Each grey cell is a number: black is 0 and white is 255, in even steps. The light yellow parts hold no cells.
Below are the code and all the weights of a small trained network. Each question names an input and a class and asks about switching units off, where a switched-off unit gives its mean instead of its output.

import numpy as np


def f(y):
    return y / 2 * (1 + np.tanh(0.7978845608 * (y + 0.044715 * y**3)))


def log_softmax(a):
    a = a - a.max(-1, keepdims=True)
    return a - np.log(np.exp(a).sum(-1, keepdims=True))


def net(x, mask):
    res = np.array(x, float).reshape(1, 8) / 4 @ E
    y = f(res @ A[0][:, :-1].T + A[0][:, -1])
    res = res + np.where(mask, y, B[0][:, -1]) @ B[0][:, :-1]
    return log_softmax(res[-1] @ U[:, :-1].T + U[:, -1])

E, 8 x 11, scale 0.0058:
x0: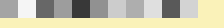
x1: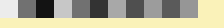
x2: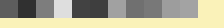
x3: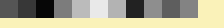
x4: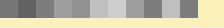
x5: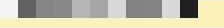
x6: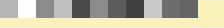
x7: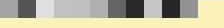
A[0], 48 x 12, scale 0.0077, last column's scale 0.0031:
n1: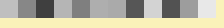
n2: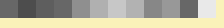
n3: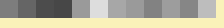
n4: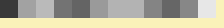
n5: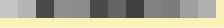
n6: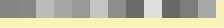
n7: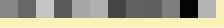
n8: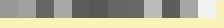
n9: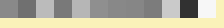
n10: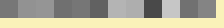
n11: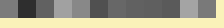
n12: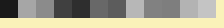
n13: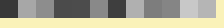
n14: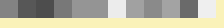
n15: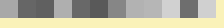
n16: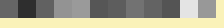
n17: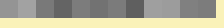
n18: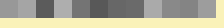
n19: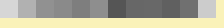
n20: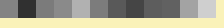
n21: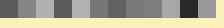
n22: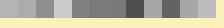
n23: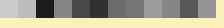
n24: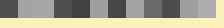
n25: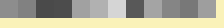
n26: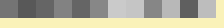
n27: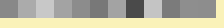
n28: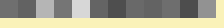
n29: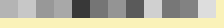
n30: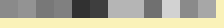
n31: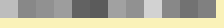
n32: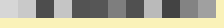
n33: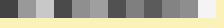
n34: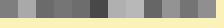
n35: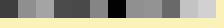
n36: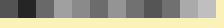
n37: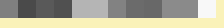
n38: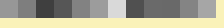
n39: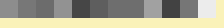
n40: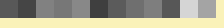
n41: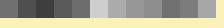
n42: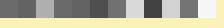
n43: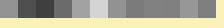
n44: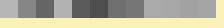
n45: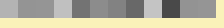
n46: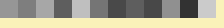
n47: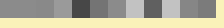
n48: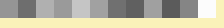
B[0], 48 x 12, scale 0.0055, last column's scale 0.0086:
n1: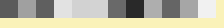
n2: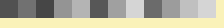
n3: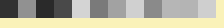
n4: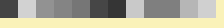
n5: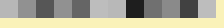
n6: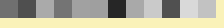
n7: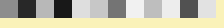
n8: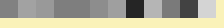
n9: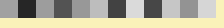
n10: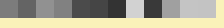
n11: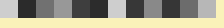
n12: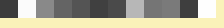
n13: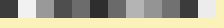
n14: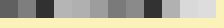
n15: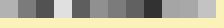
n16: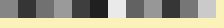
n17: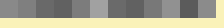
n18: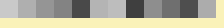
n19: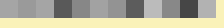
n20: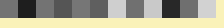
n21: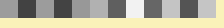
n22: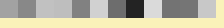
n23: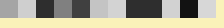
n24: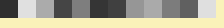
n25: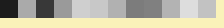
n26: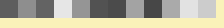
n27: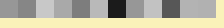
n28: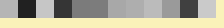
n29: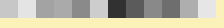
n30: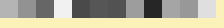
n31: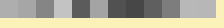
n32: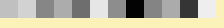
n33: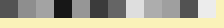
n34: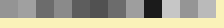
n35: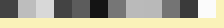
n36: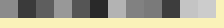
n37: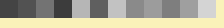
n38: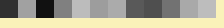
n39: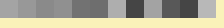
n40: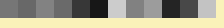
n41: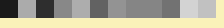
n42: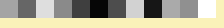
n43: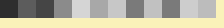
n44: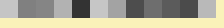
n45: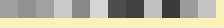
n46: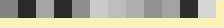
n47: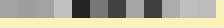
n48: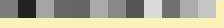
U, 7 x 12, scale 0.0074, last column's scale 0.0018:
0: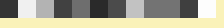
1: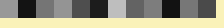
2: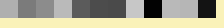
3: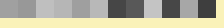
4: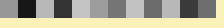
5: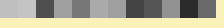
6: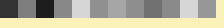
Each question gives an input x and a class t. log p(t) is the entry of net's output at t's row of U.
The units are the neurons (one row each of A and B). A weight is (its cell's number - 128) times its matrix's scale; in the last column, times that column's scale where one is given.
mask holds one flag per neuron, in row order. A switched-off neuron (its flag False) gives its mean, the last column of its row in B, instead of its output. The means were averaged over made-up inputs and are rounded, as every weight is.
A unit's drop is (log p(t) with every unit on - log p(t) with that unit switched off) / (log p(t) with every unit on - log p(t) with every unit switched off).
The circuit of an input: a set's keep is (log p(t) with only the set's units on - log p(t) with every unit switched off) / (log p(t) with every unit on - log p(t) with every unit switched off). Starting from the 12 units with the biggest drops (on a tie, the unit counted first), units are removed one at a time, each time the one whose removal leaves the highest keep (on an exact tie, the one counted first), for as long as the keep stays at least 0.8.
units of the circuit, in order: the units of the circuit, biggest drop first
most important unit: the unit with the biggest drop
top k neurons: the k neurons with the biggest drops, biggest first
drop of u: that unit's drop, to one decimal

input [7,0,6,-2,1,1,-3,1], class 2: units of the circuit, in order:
n30; n15
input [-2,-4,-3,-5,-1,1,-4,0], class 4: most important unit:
n7
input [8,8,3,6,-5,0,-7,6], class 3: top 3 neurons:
n1; n32; n45
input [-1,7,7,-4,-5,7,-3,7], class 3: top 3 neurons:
n45; n22; n27
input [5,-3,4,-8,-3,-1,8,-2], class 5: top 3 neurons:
n32; n23; n44
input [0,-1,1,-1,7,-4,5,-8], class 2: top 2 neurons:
n30; n47
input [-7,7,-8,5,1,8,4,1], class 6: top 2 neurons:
n25; n38
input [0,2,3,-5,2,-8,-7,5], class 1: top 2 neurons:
n16; n11
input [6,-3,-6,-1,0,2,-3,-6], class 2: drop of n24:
-0.1
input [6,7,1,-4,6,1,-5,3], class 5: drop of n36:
0.0
